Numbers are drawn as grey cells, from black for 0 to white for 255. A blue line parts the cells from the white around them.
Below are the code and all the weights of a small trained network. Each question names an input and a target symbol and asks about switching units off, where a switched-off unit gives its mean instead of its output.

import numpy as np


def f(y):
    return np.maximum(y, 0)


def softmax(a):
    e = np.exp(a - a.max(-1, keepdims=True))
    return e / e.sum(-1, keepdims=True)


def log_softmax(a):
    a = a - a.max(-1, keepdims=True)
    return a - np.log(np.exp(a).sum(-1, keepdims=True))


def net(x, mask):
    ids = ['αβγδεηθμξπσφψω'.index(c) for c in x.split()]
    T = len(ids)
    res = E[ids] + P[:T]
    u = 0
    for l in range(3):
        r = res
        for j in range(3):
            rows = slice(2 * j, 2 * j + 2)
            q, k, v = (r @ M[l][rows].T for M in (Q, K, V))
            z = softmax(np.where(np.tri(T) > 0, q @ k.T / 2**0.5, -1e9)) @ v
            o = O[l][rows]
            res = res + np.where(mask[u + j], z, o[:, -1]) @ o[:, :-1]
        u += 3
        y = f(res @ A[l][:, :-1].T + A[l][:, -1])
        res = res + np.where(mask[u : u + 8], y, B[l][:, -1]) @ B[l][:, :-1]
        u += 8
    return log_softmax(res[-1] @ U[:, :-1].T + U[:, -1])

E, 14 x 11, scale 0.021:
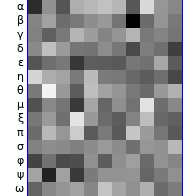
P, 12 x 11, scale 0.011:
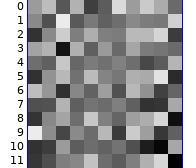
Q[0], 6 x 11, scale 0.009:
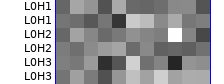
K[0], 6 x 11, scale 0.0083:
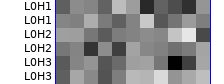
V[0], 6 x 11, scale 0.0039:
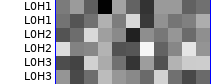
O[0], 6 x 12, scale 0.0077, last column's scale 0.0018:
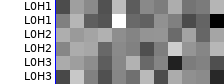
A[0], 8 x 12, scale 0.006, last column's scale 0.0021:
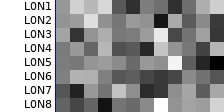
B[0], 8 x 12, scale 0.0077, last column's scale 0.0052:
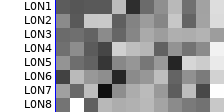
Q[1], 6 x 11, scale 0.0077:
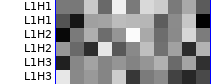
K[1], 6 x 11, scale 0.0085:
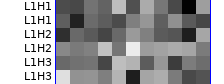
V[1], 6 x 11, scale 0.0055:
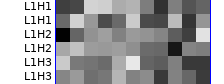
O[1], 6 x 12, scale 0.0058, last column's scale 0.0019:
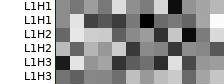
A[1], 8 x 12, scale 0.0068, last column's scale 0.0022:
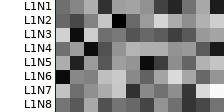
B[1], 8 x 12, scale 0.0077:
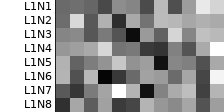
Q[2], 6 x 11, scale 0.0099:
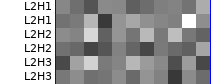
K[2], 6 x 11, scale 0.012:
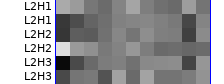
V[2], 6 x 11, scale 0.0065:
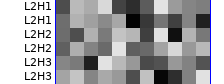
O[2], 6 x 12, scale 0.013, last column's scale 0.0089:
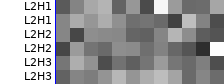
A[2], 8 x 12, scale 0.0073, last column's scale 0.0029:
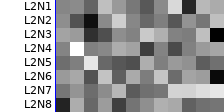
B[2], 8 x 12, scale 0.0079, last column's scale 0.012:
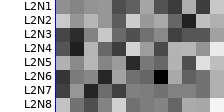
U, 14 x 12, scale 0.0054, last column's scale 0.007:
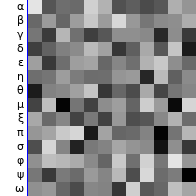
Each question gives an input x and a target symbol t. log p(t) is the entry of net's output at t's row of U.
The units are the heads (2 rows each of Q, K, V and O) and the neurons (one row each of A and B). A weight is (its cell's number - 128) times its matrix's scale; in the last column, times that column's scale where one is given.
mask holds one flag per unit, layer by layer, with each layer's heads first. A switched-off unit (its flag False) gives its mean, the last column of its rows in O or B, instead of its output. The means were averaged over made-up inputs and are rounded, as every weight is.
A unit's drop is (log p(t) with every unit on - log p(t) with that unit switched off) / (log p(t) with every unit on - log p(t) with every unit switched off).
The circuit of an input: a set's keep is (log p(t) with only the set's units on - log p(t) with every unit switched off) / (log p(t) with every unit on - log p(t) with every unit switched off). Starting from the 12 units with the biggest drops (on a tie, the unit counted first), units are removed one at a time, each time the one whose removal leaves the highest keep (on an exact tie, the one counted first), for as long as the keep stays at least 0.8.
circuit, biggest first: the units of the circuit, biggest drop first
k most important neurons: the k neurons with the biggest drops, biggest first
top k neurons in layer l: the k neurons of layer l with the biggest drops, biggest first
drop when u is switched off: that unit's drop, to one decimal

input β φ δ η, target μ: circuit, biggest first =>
L1H3; L2N5
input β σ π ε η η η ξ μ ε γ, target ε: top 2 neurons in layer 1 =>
L1N2; L1N6
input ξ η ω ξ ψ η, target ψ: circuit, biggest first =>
L2H1; L0N3; L1H1
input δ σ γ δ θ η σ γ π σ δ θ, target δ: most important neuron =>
L2N6
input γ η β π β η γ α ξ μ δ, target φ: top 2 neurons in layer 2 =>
L2N8; L2N5
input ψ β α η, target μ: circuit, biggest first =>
L1H3; L2N5; L2N2
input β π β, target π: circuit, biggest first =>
L0N1; L2H1
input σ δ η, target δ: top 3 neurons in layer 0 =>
L0N6; L0N2; L0N5
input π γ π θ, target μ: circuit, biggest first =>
L1H1; L2N5
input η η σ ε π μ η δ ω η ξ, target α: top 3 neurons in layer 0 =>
L0N4; L0N6; L0N5
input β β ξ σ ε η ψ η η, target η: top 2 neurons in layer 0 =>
L0N8; L0N5
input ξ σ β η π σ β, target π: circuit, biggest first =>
L2N8; L2N2; L1N6
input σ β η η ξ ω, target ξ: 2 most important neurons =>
L1N7; L1N6
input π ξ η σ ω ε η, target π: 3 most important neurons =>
L2N2; L2N8; L1N6
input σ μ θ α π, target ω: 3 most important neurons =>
L2N8; L0N1; L1N6
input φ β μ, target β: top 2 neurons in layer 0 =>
L0N8; L0N7
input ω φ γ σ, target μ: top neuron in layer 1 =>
L1N6
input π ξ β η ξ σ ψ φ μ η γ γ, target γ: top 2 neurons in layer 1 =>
L1N2; L1N6
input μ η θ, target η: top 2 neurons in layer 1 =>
L1N7; L1N3
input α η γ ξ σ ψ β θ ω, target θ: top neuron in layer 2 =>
L2N5
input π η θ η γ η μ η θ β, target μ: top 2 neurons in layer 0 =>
L0N5; L0N2
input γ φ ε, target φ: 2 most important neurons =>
L2N5; L0N8
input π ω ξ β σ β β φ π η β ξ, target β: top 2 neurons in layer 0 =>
L0N8; L0N7
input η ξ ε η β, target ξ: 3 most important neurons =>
L1N3; L0N7; L1N5
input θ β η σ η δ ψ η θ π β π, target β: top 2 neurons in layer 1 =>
L1N3; L1N1
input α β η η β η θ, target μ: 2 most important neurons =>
L2N5; L2N7
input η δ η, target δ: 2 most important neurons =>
L2N6; L0N6
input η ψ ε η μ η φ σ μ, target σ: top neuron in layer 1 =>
L1N6
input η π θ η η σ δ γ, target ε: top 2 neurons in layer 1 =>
L1N2; L1N7
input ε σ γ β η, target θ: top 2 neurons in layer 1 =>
L1N7; L1N8
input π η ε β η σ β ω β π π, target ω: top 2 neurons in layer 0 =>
L0N1; L0N7
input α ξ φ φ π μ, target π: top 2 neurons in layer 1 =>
L1N4; L1N6
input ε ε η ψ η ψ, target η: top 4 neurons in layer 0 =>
L0N8; L0N1; L0N4; L0N5
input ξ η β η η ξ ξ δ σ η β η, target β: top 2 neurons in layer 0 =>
L0N7; L0N5
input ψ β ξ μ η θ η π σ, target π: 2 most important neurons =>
L0N1; L1N6
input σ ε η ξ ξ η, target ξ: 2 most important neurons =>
L0N8; L1N7
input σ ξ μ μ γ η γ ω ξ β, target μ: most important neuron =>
L0N5
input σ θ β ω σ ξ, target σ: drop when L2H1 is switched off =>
0.1
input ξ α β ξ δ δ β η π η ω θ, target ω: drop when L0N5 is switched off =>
0.0
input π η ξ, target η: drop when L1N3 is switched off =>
0.2
